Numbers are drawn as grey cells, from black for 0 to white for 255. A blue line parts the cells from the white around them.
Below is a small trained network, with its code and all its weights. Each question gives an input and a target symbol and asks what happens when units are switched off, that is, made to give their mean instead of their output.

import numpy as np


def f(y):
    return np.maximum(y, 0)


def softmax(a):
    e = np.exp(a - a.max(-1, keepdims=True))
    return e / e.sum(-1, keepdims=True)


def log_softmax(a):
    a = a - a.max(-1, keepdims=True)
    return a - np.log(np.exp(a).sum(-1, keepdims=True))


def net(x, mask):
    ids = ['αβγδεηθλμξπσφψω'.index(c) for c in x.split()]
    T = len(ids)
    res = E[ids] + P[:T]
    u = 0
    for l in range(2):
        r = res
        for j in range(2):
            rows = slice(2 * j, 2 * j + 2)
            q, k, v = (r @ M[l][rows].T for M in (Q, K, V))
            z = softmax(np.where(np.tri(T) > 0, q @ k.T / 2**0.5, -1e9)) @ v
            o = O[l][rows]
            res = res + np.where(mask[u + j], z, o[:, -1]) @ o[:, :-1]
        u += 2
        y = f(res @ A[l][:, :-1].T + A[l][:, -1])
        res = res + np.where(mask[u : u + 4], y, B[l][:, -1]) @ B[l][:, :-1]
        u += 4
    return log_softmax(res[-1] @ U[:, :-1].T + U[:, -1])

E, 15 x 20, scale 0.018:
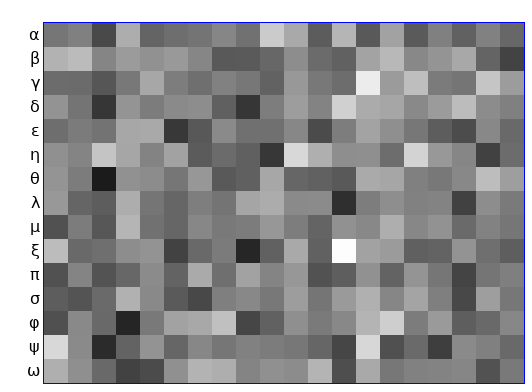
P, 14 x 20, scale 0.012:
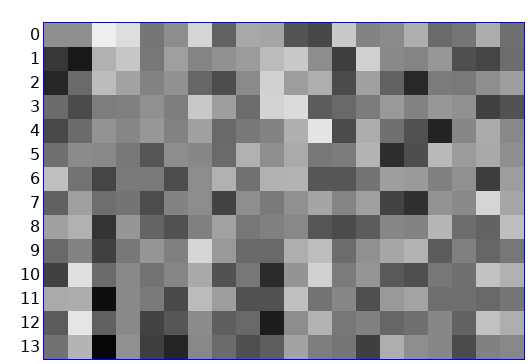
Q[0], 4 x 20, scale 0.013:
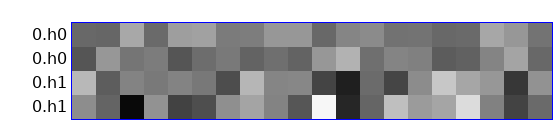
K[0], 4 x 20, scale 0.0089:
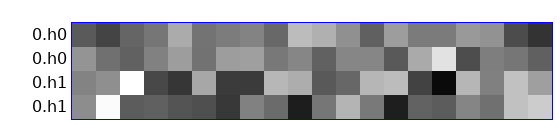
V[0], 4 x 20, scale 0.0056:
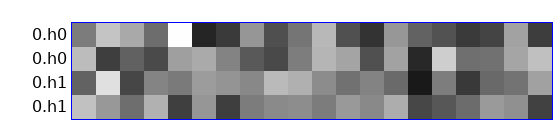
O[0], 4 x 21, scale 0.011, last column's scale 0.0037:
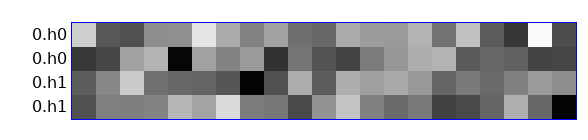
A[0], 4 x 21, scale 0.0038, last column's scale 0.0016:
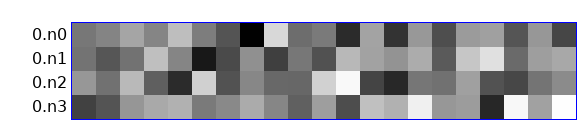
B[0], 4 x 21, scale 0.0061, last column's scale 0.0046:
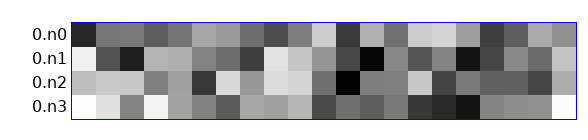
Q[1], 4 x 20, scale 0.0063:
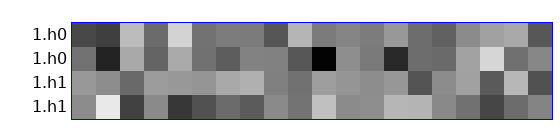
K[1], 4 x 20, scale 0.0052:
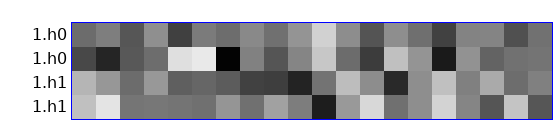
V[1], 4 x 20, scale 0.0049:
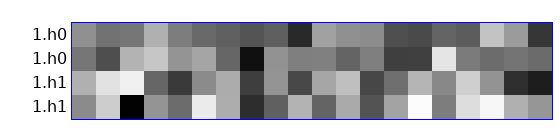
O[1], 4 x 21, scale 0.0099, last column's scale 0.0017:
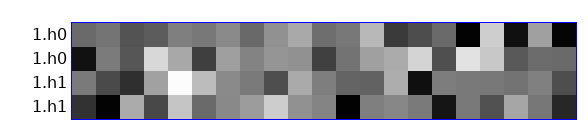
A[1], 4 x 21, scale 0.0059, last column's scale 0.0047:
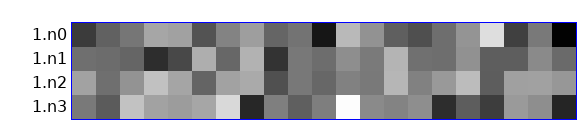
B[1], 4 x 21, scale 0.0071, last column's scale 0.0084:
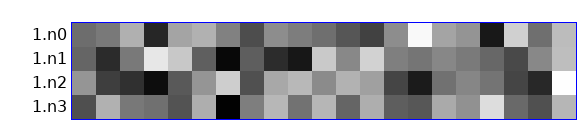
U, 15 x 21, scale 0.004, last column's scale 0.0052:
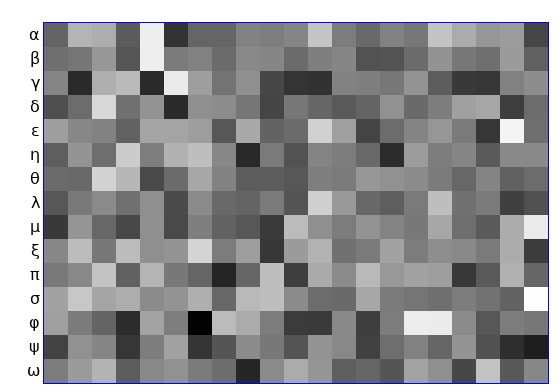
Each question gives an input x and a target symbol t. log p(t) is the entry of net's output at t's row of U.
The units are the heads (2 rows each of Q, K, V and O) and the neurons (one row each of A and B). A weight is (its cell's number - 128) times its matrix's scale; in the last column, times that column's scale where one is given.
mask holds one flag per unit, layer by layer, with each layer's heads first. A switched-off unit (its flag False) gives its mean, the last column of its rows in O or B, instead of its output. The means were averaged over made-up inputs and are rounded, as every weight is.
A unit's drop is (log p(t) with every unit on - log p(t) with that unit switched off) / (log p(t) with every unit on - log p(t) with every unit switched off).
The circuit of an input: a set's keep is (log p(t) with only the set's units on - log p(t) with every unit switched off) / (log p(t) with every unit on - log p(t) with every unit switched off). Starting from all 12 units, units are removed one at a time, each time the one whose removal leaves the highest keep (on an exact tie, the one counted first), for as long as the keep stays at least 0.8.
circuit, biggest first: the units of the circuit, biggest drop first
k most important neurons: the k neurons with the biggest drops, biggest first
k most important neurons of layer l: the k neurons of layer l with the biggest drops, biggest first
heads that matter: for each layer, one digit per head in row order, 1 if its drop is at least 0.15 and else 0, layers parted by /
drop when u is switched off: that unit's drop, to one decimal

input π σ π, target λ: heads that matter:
01 / 10
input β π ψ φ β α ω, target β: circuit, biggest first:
[1.h1; 0.h0]
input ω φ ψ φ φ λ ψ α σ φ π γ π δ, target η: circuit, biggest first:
[0.h0; 1.h1]
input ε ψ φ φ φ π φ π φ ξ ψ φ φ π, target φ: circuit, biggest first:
[0.h1]
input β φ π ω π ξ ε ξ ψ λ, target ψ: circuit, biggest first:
[1.n3; 0.h1]
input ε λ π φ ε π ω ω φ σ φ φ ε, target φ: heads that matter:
11 / 00
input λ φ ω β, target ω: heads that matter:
11 / 10
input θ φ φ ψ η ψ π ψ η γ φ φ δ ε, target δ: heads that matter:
00 / 01
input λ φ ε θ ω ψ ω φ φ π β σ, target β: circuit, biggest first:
[1.h1; 0.h1]
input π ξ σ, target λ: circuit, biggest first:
[1.h0; 1.n2; 0.h1]
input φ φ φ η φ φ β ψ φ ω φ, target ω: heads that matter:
00 / 10
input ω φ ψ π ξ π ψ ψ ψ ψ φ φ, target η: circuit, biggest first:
[0.h0; 1.h1; 1.n0]
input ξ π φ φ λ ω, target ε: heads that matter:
01 / 10
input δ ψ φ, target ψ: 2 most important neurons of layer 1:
[1.n3; 1.n0]
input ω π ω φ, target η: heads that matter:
10 / 01
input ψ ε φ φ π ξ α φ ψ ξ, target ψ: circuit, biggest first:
[0.h1; 1.n3]
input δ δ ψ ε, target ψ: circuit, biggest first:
[0.h1; 1.h0; 1.n3]
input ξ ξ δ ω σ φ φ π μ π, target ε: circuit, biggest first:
[0.h1; 1.h0; 0.h0]
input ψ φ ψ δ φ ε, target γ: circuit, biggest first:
[0.h0]
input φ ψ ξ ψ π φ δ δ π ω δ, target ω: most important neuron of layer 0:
[0.n1]
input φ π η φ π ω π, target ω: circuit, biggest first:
[1.h0; 0.h1]
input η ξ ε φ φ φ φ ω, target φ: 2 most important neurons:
[1.n0; 0.n3]
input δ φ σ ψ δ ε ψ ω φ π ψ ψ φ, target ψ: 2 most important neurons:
[1.n3; 0.n3]
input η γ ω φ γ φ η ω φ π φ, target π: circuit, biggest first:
[1.h0; 1.n0; 0.h1; 0.h0]
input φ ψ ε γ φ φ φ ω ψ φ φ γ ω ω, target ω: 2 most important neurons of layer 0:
[0.n2; 0.n1]
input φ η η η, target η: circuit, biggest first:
[1.h1; 0.h1]
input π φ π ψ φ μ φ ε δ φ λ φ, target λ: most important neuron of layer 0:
[0.n0]
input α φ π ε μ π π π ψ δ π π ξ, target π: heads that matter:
01 / 00
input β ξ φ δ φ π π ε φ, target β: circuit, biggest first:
[1.h1; 0.h0]
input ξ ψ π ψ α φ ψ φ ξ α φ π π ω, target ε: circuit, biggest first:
[1.h0; 0.h0]
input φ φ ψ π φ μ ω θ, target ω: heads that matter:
00 / 10
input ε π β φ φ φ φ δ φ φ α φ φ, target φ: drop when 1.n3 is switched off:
-0.1
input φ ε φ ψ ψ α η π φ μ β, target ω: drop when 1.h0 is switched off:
1.0
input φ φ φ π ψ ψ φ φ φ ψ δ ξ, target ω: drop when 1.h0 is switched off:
0.9
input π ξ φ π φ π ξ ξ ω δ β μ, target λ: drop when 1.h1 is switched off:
-0.1
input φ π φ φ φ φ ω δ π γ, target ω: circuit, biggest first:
[1.h0]
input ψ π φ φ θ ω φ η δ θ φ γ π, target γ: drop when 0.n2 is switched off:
0.0
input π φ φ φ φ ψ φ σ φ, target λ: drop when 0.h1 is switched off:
0.4
